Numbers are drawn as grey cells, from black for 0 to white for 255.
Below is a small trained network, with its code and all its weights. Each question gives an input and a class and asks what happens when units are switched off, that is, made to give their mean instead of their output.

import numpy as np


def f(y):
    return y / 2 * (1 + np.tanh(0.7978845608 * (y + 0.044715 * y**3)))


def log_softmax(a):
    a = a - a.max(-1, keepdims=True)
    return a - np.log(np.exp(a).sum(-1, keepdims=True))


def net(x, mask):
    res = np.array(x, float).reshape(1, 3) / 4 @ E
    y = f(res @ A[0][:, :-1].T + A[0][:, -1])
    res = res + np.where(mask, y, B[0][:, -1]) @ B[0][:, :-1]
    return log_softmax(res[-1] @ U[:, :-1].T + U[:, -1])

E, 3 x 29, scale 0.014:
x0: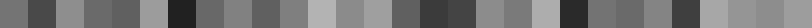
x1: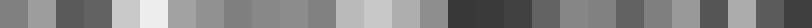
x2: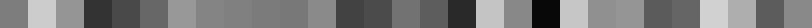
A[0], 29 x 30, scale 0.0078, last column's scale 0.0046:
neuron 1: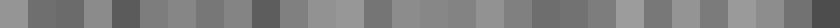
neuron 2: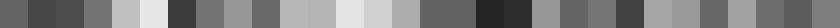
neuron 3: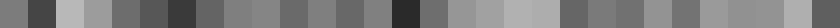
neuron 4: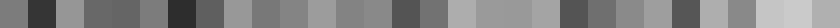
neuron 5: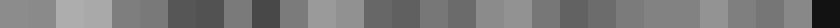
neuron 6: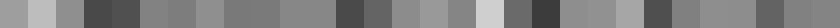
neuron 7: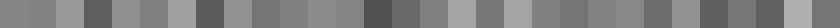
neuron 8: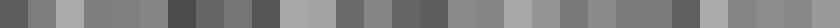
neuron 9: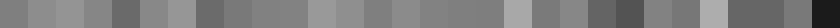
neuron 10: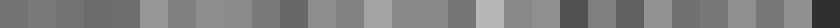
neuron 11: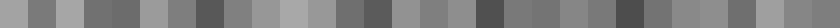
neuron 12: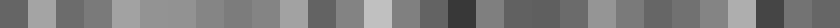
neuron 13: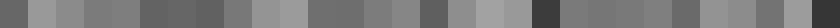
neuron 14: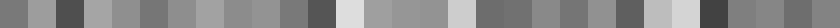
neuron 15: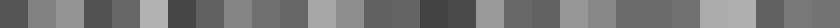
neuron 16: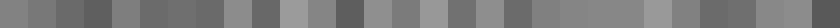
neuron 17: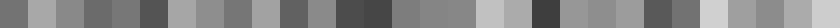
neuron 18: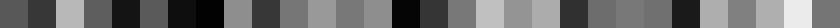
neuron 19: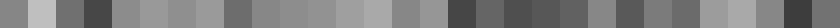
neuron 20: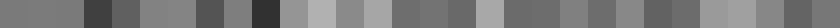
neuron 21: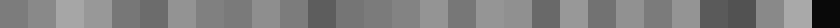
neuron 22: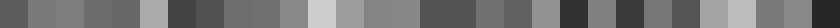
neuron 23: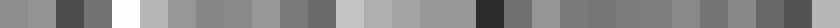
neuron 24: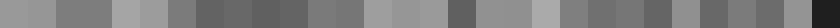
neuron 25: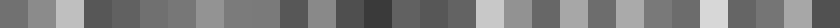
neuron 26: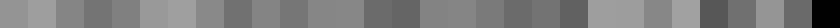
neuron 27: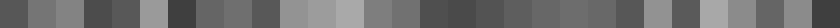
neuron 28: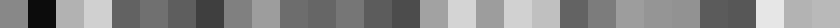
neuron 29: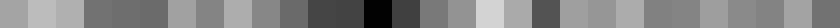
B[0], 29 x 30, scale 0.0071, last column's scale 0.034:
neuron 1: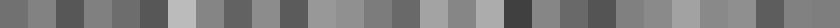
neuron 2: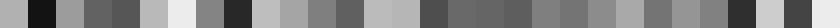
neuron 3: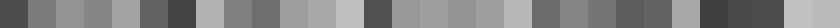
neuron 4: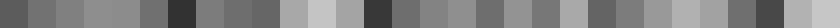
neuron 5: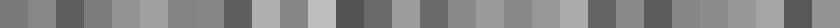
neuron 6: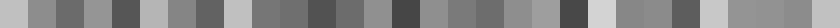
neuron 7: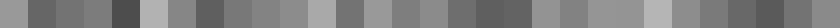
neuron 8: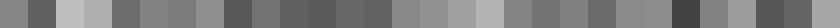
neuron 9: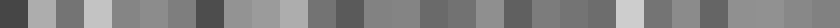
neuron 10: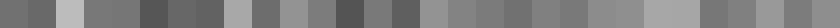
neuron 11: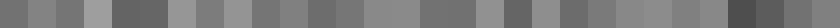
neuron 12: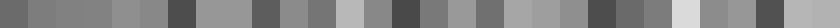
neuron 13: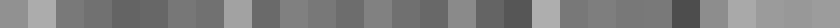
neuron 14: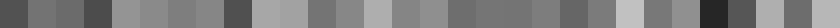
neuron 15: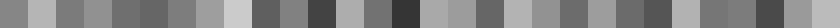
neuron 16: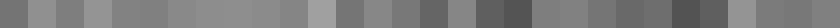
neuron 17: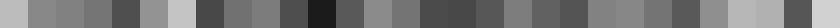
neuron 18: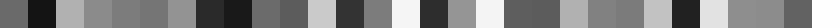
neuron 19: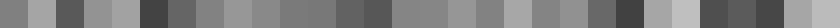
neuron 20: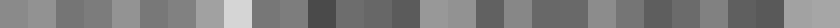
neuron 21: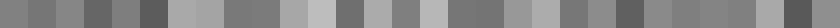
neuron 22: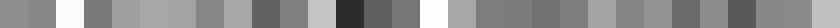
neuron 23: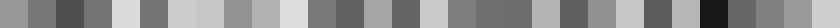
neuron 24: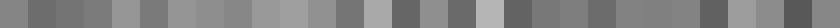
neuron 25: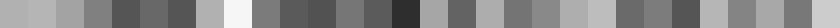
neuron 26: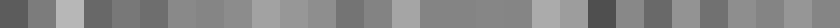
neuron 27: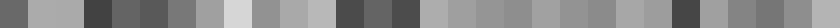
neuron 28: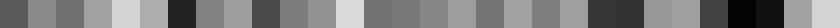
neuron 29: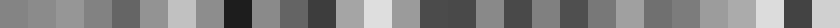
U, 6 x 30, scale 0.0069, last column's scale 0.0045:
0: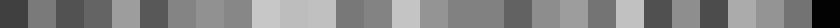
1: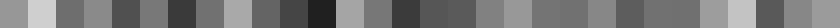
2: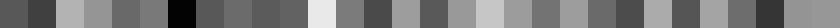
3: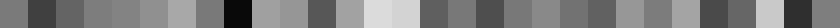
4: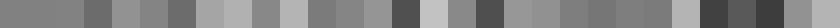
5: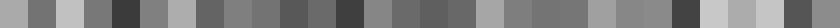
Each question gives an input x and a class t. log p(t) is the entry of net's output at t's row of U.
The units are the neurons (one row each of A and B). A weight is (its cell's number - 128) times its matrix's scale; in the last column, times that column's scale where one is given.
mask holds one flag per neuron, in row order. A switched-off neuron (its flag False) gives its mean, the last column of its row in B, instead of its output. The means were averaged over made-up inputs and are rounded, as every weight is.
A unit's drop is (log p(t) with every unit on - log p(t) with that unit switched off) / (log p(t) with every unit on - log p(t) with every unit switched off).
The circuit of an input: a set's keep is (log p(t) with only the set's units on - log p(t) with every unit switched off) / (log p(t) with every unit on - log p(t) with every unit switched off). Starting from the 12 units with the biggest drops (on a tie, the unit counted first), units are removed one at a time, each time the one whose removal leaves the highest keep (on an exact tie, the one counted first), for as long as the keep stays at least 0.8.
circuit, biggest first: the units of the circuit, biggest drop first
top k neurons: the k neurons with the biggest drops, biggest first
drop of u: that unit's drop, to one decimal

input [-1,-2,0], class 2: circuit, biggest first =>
(neuron 2)
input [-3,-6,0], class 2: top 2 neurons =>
(neuron 28; neuron 2)
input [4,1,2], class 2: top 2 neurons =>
(neuron 29; neuron 17)
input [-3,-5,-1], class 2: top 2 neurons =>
(neuron 2; neuron 23)
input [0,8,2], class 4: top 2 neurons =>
(neuron 18; neuron 29)
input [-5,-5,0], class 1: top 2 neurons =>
(neuron 2; neuron 18)
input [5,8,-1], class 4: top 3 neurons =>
(neuron 18; neuron 29; neuron 22)
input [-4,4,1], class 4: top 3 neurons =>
(neuron 18; neuron 29; neuron 2)
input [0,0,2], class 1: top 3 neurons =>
(neuron 18; neuron 2; neuron 22)
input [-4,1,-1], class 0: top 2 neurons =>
(neuron 2; neuron 29)
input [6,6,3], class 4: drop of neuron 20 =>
0.0
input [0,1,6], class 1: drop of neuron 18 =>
0.2
